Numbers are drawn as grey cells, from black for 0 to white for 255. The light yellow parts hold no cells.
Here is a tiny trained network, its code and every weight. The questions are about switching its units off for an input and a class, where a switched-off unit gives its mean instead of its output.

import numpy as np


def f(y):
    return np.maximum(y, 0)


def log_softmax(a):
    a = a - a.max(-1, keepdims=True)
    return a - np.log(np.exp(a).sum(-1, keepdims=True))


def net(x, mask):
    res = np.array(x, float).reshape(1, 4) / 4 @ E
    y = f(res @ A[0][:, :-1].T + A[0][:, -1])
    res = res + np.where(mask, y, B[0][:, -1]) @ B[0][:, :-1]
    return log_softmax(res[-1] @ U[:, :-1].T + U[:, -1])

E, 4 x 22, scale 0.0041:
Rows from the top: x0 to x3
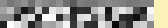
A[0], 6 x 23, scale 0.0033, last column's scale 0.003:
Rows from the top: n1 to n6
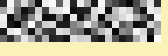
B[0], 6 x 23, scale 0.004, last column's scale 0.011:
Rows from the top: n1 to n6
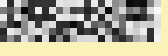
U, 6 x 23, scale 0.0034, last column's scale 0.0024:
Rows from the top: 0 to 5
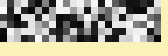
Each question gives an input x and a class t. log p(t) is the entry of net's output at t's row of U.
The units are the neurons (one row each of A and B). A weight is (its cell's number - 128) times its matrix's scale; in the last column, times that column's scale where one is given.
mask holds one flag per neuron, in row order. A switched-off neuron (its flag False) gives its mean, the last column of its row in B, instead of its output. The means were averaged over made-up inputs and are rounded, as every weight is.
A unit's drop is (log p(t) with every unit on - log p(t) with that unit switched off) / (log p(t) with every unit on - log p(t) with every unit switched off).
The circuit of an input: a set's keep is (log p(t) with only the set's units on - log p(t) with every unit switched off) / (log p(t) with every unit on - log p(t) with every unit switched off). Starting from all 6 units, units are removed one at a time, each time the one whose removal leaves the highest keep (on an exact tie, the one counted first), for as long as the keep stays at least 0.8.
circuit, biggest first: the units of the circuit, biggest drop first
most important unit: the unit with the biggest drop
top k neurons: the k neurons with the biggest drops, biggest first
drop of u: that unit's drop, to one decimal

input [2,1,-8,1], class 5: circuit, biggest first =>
n5; n6
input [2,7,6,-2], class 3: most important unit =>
n4
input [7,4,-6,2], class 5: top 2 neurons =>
n5; n1
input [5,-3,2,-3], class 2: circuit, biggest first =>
n1; n4
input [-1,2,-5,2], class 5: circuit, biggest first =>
n5; n6
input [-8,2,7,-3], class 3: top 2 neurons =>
n6; n4
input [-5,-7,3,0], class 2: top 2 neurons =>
n3; n4
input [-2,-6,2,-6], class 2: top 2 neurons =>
n4; n1
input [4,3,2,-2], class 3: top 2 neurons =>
n1; n3
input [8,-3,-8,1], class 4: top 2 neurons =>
n5; n1
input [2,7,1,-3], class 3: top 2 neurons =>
n1; n4
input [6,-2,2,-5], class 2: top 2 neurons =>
n4; n1
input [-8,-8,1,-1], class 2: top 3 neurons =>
n1; n3; n5
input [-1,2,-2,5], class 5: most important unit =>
n6
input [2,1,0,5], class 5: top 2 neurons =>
n3; n6
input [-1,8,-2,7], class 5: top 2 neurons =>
n5; n3
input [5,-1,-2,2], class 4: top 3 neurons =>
n2; n1; n3
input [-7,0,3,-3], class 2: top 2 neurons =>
n2; n4
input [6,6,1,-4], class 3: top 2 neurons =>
n1; n4
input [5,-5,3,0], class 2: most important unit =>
n3
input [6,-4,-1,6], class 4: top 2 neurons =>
n5; n3
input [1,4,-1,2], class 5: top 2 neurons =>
n3; n1
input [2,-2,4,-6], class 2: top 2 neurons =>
n4; n2
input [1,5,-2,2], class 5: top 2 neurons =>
n1; n3
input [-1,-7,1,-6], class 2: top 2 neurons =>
n4; n1
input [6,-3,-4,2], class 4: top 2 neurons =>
n5; n1
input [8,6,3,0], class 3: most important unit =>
n3
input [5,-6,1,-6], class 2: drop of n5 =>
-0.1
